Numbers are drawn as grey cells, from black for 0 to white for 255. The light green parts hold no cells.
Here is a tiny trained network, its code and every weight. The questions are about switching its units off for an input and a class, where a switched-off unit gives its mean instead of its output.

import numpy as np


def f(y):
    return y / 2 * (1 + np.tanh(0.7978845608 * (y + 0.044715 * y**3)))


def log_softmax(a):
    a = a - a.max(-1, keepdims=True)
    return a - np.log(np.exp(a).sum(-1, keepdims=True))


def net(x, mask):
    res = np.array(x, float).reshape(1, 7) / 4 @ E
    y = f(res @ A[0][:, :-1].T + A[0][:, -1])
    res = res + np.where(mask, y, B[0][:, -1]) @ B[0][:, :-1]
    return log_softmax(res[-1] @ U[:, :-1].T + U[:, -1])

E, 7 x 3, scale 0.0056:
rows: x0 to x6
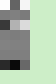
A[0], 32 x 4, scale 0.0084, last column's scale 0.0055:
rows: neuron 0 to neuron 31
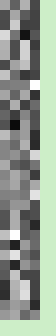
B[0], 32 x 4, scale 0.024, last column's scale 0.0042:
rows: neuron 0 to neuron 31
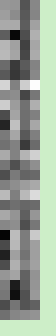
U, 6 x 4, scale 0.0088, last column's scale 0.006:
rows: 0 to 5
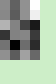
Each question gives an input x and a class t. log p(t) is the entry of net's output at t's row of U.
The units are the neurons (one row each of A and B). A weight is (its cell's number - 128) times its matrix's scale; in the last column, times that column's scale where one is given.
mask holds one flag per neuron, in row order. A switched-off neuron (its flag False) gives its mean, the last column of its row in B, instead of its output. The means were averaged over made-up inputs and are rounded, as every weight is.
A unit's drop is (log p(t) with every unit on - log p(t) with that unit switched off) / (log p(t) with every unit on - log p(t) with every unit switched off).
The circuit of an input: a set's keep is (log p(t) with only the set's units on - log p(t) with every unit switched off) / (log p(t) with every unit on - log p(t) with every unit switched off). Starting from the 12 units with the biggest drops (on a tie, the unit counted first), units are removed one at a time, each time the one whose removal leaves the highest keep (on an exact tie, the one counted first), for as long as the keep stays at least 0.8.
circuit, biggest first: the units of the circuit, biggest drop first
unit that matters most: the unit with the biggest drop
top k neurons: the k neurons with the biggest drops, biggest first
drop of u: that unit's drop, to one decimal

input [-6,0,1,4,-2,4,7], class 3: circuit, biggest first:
(neuron 12)
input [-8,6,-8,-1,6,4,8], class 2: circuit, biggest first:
(neuron 10; neuron 21)
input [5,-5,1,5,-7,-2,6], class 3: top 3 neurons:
(neuron 12; neuron 24; neuron 26)
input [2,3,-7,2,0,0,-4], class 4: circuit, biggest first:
(neuron 3; neuron 7)
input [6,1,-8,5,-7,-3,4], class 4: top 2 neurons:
(neuron 3; neuron 7)
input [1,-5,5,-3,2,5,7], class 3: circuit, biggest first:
(neuron 12; neuron 24)
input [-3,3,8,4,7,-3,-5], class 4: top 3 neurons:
(neuron 29; neuron 28; neuron 6)
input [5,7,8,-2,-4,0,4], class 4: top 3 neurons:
(neuron 29; neuron 28; neuron 6)
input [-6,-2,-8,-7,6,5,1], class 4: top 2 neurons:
(neuron 3; neuron 7)
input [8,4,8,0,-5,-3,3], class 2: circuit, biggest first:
(neuron 5; neuron 4)
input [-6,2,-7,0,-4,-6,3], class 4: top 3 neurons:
(neuron 3; neuron 7; neuron 16)
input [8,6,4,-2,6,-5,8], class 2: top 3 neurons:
(neuron 5; neuron 4; neuron 23)
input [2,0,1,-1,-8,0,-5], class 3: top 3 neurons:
(neuron 23; neuron 25; neuron 10)
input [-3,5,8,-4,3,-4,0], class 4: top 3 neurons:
(neuron 29; neuron 28; neuron 6)
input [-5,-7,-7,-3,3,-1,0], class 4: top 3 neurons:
(neuron 3; neuron 7; neuron 16)
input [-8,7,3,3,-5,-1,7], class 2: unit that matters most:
neuron 10
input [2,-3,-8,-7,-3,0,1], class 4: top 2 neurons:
(neuron 3; neuron 7)
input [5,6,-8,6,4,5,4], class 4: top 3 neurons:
(neuron 3; neuron 7; neuron 16)
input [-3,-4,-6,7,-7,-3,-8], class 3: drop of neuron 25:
0.2
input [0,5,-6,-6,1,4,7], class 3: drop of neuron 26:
0.2
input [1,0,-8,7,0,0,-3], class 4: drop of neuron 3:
0.4
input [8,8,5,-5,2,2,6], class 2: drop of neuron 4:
0.3
